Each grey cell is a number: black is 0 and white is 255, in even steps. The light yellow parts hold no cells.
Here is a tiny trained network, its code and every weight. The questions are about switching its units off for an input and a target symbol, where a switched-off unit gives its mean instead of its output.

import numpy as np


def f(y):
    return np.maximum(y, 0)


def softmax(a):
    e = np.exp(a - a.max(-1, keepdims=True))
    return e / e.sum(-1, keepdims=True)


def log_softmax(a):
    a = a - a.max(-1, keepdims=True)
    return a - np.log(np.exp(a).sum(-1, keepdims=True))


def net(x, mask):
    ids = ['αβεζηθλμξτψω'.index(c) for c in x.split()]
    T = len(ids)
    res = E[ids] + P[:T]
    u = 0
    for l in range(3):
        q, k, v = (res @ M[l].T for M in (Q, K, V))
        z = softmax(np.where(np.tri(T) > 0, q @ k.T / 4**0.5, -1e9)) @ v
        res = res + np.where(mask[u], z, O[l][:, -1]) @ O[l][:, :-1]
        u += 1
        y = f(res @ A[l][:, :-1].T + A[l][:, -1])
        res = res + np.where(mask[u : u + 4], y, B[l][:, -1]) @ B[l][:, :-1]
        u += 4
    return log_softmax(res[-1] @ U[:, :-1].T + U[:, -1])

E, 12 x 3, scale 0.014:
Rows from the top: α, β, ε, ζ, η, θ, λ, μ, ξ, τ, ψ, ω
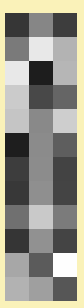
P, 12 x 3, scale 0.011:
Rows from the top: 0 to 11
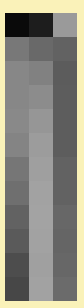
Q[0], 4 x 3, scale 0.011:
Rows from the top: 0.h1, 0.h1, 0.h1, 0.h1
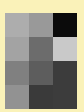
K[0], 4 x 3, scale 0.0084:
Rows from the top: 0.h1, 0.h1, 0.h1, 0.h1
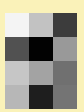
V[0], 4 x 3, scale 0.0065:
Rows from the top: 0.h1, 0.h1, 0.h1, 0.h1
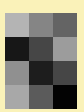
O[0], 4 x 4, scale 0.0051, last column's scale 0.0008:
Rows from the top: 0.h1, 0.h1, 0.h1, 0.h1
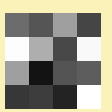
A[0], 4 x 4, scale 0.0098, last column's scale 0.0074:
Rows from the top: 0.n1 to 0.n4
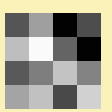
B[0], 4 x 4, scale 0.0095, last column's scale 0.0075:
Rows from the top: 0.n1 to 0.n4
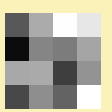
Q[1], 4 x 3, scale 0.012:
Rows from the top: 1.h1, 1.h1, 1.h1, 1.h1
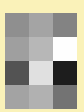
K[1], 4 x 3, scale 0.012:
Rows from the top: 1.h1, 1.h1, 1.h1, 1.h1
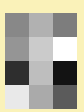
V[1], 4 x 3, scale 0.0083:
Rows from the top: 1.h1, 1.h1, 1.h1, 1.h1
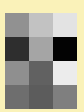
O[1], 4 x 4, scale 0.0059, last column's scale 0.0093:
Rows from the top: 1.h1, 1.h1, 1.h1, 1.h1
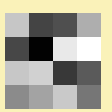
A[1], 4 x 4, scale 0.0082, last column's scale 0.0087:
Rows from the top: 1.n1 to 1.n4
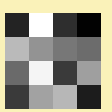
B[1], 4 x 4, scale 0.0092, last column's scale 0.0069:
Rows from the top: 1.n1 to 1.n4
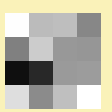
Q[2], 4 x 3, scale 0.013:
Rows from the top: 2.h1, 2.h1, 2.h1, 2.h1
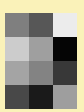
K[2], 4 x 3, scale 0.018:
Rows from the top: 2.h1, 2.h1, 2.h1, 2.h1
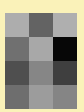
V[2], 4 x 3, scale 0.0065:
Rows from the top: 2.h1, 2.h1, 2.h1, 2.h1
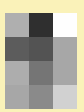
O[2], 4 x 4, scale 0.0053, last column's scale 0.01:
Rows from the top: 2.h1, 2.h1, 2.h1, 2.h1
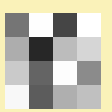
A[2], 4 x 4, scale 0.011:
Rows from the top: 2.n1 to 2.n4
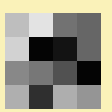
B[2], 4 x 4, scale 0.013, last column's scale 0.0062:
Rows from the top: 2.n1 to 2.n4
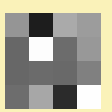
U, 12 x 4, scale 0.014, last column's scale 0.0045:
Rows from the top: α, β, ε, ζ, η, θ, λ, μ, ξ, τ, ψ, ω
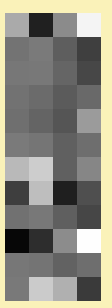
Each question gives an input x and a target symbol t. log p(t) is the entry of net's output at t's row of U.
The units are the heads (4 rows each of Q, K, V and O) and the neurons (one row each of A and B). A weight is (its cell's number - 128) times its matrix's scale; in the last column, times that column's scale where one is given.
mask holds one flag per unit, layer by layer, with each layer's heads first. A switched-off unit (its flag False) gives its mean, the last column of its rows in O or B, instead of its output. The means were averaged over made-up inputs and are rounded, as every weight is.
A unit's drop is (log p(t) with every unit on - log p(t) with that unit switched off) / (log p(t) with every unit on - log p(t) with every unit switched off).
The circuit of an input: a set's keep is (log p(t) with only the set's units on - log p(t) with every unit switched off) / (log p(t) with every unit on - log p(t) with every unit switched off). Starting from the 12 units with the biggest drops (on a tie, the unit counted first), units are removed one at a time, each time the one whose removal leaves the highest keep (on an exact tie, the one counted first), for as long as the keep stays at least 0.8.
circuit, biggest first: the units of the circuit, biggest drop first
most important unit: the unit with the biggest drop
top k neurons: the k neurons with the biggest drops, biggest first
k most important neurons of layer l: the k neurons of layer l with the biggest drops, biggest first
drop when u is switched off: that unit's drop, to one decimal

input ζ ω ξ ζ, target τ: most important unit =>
1.h1
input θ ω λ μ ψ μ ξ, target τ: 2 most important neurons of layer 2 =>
(2.n2; 2.n4)
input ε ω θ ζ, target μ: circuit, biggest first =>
(2.n2; 0.n1)
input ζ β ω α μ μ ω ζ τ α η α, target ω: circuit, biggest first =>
(0.n1; 1.n1)
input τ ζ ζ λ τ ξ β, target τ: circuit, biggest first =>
(1.h1; 0.n4; 0.n2)
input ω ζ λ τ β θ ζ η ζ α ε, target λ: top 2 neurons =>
(0.n1; 0.n4)
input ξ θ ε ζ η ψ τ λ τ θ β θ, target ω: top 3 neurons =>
(1.n4; 0.n1; 1.n3)
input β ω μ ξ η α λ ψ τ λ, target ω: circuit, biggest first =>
(0.n1; 1.n1)
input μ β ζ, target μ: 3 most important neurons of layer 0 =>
(0.n4; 0.n2; 0.n1)
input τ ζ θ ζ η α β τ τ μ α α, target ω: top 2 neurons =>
(1.n4; 0.n1)
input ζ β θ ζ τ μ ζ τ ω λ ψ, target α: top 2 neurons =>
(0.n4; 2.n1)
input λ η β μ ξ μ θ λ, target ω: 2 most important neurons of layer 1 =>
(1.n4; 1.n3)
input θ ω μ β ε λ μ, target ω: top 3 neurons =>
(1.n4; 0.n1; 1.n3)
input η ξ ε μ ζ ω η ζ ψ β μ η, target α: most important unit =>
2.n1
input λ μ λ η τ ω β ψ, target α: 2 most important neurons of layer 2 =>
(2.n1; 2.n4)
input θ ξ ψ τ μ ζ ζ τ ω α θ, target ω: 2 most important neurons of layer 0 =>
(0.n1; 0.n3)
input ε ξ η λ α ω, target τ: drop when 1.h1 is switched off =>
0.3
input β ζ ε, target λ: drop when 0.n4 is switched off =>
0.3
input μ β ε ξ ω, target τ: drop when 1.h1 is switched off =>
0.2
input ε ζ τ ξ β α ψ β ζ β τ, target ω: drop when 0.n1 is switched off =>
0.6
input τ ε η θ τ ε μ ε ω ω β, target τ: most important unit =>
0.n1
